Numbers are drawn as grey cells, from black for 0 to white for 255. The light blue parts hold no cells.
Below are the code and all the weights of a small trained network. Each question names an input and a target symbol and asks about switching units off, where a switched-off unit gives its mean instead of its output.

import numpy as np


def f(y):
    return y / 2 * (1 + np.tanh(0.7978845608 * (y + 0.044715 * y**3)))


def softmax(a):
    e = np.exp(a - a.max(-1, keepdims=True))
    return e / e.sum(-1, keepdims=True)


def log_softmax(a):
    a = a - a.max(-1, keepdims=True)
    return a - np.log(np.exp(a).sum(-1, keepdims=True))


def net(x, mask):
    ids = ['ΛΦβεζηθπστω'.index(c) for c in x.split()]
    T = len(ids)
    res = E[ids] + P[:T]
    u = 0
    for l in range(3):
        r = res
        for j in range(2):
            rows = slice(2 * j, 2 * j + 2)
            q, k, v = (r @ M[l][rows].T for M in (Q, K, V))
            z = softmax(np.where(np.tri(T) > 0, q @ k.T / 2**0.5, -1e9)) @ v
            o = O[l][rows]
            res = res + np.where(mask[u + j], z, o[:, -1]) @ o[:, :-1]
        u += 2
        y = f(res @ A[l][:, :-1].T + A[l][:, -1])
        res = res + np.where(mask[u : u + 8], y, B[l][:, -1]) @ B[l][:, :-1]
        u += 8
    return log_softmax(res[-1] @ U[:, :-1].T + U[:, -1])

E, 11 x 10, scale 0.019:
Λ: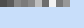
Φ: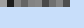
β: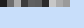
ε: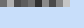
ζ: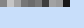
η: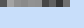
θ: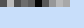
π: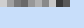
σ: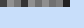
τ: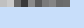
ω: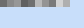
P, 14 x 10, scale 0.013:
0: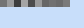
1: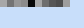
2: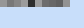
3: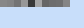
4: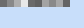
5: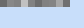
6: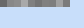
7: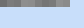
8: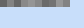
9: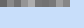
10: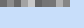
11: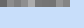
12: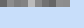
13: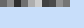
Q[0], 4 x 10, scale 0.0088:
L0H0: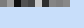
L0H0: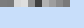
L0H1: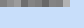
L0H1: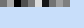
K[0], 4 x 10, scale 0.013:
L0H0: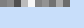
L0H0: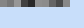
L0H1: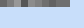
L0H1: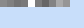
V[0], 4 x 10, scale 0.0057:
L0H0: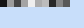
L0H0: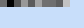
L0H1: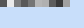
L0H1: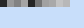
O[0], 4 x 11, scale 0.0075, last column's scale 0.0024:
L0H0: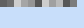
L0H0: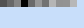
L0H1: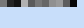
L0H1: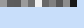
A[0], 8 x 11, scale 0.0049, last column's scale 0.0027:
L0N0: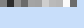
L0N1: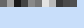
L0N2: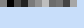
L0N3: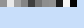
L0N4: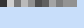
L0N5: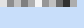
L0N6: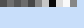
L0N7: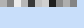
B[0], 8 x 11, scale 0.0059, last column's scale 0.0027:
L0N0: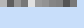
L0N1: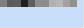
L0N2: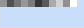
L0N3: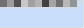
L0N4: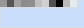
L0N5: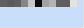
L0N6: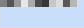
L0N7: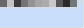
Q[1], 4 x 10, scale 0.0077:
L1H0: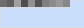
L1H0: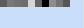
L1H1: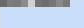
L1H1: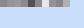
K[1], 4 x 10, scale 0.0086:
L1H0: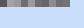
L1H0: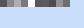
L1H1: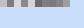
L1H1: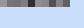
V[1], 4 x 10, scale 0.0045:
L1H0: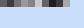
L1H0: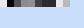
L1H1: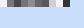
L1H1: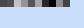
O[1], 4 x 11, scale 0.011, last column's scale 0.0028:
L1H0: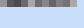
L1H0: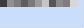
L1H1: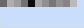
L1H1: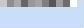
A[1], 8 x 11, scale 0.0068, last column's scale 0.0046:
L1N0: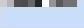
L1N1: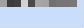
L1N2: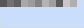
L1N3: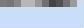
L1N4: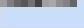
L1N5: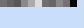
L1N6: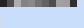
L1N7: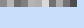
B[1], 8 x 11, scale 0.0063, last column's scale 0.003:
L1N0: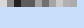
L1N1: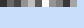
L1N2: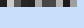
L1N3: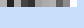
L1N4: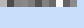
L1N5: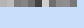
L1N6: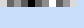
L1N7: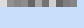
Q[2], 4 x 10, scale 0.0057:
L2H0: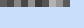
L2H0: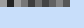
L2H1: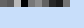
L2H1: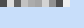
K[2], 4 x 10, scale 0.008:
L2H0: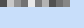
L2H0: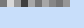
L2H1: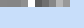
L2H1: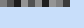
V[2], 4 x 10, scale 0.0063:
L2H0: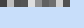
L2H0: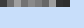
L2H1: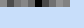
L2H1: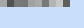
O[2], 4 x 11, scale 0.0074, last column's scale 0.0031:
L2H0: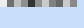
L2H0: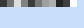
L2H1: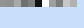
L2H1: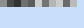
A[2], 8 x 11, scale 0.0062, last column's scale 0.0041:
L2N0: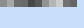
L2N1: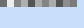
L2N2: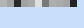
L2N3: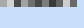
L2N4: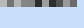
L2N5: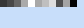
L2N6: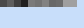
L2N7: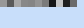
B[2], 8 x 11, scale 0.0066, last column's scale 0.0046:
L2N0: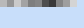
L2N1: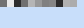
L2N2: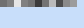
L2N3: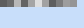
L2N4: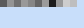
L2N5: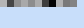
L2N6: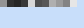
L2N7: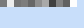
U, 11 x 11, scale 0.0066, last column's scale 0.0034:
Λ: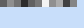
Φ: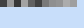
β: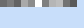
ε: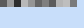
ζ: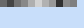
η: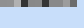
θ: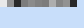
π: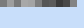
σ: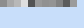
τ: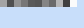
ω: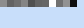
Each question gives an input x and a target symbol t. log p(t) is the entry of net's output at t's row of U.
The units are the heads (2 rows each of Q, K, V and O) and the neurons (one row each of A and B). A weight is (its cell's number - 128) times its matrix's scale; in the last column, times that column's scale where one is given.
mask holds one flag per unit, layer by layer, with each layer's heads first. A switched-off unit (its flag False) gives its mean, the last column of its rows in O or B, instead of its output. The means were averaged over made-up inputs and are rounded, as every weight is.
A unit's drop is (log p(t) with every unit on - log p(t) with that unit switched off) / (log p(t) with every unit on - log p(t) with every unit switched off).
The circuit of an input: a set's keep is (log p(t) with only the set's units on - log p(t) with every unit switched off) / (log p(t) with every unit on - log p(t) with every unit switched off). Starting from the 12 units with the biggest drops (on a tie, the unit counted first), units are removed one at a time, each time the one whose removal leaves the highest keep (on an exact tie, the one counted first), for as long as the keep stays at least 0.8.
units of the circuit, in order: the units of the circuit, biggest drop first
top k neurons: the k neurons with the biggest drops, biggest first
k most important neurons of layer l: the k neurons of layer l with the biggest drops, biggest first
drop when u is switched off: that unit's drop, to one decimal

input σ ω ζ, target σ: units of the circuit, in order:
L0H0; L1H0
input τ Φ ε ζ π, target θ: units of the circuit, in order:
L1N0; L0N5
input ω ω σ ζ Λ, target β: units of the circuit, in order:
L0H1; L2H1
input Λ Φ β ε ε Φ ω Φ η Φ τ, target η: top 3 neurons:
L1N0; L2N0; L2N2
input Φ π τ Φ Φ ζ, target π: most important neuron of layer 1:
L1N6
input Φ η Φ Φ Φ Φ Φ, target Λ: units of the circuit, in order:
L1H0; L2N7
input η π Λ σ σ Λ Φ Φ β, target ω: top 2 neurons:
L1N6; L2N7
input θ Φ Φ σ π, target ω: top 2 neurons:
L0N5; L2N2
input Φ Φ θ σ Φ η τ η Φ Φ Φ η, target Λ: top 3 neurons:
L0N4; L0N2; L1N3
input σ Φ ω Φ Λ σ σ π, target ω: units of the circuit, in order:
L0N5; L1H0
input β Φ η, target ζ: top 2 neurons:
L1N3; L0N2
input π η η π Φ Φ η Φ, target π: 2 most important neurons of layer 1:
L1N3; L1N0
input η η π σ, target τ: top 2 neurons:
L2N0; L0N2
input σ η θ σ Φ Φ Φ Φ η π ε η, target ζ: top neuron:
L0N4
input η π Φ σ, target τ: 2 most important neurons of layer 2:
L2N0; L2N1
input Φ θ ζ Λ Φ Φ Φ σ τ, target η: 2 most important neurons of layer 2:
L2N0; L2N3
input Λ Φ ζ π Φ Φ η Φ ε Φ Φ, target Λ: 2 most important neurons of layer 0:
L0N6; L0N4
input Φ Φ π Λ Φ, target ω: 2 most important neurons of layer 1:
L1N6; L1N2
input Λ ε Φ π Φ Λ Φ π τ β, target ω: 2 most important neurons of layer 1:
L1N6; L1N4
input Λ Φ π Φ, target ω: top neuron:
L0N5
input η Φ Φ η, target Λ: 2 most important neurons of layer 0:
L0N2; L0N4
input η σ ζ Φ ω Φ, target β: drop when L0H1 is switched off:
0.2
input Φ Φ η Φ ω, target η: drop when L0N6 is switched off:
-0.1
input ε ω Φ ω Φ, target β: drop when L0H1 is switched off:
0.3
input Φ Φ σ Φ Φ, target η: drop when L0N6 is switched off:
0.0
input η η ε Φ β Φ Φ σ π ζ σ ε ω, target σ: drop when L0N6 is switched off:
0.2
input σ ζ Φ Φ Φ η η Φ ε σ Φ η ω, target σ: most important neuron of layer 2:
L2N6
